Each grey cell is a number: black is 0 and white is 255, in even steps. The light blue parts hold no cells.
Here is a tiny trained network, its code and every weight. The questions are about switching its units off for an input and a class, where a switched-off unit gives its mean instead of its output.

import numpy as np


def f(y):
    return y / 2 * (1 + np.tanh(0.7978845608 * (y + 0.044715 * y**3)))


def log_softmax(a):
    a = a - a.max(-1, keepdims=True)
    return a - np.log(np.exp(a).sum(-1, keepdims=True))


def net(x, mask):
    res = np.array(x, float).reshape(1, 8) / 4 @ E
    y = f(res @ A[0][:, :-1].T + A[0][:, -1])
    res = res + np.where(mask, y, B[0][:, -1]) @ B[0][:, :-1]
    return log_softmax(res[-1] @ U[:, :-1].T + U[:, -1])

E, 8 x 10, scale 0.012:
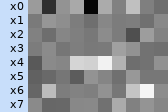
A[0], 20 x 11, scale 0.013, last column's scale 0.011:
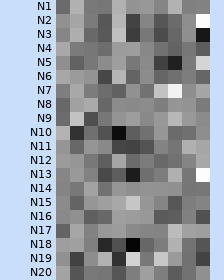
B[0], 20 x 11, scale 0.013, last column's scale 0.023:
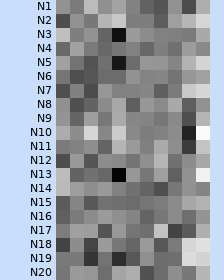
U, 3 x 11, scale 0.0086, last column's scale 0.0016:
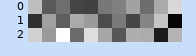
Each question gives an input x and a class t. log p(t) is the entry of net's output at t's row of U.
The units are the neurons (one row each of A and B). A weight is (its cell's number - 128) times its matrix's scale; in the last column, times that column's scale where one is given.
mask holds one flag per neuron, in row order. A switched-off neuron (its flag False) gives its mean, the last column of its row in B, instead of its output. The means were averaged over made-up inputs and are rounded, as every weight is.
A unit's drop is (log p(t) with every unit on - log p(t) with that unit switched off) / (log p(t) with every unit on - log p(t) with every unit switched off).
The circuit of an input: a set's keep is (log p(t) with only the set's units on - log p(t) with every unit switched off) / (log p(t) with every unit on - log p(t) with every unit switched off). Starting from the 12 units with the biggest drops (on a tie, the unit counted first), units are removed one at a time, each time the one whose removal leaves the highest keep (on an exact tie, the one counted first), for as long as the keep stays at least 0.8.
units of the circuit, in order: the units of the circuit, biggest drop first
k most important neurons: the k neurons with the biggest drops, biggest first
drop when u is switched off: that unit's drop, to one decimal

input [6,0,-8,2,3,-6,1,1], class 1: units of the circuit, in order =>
[N13]
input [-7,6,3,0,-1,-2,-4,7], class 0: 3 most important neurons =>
[N3; N5; N7]
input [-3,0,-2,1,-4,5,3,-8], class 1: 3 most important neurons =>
[N18; N2; N5]
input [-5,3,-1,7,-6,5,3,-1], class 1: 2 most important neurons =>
[N18; N2]
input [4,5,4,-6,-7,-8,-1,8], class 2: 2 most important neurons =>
[N10; N11]
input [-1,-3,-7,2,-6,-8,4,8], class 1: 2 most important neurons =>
[N18; N7]
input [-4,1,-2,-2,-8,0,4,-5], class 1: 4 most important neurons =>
[N18; N2; N7; N5]
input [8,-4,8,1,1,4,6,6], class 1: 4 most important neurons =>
[N7; N13; N5; N3]
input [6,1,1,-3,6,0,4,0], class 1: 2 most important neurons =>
[N13; N5]
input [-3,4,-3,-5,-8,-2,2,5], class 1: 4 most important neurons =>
[N18; N2; N5; N7]
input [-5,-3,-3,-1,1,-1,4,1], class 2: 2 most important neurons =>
[N18; N19]
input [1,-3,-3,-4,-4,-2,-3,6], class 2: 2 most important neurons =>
[N10; N19]
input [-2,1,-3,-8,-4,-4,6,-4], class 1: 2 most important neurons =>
[N18; N7]
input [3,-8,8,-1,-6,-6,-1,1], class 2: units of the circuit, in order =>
[N10]
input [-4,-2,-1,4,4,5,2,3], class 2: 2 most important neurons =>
[N18; N19]
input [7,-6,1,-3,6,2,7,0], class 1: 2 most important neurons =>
[N13; N7]
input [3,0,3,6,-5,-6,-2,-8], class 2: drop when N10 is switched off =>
0.5
